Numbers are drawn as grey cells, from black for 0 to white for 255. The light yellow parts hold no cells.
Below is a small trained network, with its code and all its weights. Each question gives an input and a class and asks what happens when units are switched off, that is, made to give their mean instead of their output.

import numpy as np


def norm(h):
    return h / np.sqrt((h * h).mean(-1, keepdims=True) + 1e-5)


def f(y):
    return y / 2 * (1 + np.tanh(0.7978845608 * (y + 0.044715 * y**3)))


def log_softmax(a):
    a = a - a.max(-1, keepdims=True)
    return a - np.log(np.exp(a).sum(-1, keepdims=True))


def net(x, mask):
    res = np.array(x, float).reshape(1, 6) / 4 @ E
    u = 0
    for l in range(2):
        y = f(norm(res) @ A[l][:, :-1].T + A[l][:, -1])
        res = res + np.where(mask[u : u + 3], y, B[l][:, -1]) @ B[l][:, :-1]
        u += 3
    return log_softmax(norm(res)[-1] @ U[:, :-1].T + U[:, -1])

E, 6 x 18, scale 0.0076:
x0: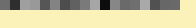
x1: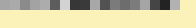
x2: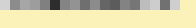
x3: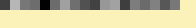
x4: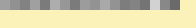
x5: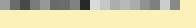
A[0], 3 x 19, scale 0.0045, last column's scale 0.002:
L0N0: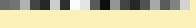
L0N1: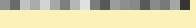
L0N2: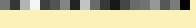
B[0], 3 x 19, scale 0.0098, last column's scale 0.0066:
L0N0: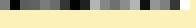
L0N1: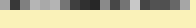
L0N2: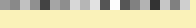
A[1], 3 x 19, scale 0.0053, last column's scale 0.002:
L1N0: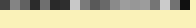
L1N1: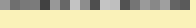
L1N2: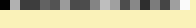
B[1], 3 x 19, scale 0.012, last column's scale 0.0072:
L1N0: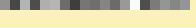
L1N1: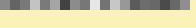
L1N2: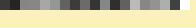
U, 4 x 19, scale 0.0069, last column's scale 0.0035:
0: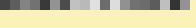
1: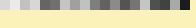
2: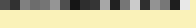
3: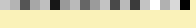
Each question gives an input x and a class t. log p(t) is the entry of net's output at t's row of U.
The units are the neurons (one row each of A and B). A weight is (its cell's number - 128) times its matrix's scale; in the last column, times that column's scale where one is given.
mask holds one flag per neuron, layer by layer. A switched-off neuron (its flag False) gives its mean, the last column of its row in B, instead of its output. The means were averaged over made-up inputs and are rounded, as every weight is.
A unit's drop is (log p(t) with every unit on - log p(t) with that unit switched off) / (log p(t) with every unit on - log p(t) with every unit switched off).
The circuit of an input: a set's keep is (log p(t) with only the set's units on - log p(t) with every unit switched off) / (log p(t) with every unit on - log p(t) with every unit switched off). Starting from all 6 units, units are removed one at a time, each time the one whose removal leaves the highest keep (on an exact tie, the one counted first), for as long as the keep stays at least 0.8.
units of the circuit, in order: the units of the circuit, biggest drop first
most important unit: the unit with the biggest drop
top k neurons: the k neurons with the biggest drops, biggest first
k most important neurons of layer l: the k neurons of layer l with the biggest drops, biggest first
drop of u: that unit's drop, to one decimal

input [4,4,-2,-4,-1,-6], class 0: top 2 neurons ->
(L0N2; L1N2)
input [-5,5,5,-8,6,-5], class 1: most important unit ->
L0N0
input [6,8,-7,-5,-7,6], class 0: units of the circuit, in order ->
(L0N0; L1N2)
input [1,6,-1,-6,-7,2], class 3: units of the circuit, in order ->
(L1N2; L0N0; L0N2)
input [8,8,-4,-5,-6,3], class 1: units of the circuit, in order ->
(L0N0; L1N2)
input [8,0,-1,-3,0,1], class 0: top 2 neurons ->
(L1N2; L0N2)
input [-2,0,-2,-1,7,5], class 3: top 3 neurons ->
(L0N0; L0N2; L1N2)
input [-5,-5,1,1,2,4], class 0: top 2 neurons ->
(L0N0; L1N1)
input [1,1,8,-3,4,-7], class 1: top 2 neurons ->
(L0N2; L1N2)
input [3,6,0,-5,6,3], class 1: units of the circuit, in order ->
(L1N2; L0N0)
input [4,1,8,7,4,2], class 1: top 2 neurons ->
(L0N0; L1N2)
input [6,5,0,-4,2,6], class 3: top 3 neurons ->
(L1N2; L0N0; L0N2)
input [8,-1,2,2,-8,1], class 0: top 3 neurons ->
(L0N2; L1N2; L0N1)
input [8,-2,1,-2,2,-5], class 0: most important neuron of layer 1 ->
(L1N2)
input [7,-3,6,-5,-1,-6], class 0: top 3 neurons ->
(L0N2; L1N2; L1N0)
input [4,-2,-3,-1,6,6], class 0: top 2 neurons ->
(L0N0; L1N2)
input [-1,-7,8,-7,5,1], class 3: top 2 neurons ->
(L1N2; L0N0)
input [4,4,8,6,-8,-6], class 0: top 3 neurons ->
(L0N2; L0N0; L0N1)
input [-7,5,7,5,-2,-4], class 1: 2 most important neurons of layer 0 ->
(L0N0; L0N1)
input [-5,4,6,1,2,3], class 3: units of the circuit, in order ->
(L0N0)
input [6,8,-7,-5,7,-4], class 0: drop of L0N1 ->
-0.1
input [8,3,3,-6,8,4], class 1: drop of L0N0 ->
0.5
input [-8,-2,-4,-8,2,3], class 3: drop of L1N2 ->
0.6
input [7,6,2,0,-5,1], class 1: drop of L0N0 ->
0.2
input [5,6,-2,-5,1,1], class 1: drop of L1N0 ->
0.0
